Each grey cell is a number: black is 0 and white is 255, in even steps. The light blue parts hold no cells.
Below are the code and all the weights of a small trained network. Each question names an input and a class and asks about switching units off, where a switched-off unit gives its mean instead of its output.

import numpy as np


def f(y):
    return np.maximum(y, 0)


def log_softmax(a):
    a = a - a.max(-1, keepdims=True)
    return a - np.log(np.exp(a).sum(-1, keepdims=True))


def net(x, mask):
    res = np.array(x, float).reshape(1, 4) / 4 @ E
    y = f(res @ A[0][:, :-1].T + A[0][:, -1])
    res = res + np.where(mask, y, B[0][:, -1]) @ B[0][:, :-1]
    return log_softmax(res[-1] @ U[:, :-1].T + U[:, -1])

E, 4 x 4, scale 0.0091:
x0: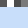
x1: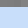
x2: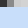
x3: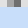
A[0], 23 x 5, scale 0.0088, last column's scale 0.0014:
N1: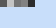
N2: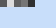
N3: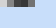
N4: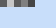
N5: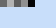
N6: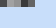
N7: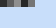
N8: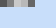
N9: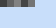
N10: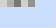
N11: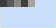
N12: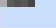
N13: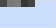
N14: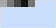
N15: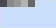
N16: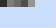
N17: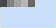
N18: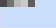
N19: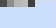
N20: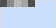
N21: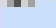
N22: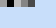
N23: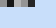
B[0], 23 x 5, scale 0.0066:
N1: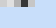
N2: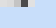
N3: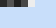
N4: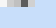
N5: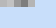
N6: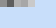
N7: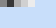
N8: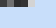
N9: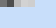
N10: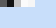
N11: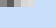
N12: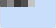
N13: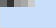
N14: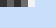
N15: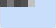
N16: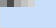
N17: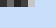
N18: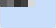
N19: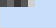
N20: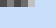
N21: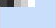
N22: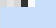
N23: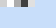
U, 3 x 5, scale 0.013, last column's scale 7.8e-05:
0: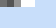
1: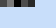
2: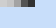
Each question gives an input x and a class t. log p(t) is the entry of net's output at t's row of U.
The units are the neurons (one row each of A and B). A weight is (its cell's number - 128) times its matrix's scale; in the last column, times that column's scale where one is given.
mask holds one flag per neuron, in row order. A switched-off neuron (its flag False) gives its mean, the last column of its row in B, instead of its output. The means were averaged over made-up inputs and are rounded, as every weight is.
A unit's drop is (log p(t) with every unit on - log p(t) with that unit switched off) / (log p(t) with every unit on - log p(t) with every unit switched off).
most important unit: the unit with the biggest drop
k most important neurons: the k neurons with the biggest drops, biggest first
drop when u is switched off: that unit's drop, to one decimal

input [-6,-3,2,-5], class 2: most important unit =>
N22
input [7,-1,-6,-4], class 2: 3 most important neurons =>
N2, N4, N1
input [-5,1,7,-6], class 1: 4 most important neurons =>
N8, N18, N17, N10
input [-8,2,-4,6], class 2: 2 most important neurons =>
N22, N23
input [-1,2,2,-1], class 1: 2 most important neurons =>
N10, N21
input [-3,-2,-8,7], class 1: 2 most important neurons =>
N3, N12
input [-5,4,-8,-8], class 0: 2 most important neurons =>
N7, N11
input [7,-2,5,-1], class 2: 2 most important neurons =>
N2, N4
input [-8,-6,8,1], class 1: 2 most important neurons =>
N8, N18
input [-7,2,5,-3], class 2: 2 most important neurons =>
N22, N23
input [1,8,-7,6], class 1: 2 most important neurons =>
N3, N12
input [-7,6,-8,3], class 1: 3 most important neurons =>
N3, N14, N12
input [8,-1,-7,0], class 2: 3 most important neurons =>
N2, N4, N1
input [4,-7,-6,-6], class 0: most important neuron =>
N7
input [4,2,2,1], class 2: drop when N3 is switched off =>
0.1
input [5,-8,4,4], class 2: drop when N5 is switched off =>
0.2
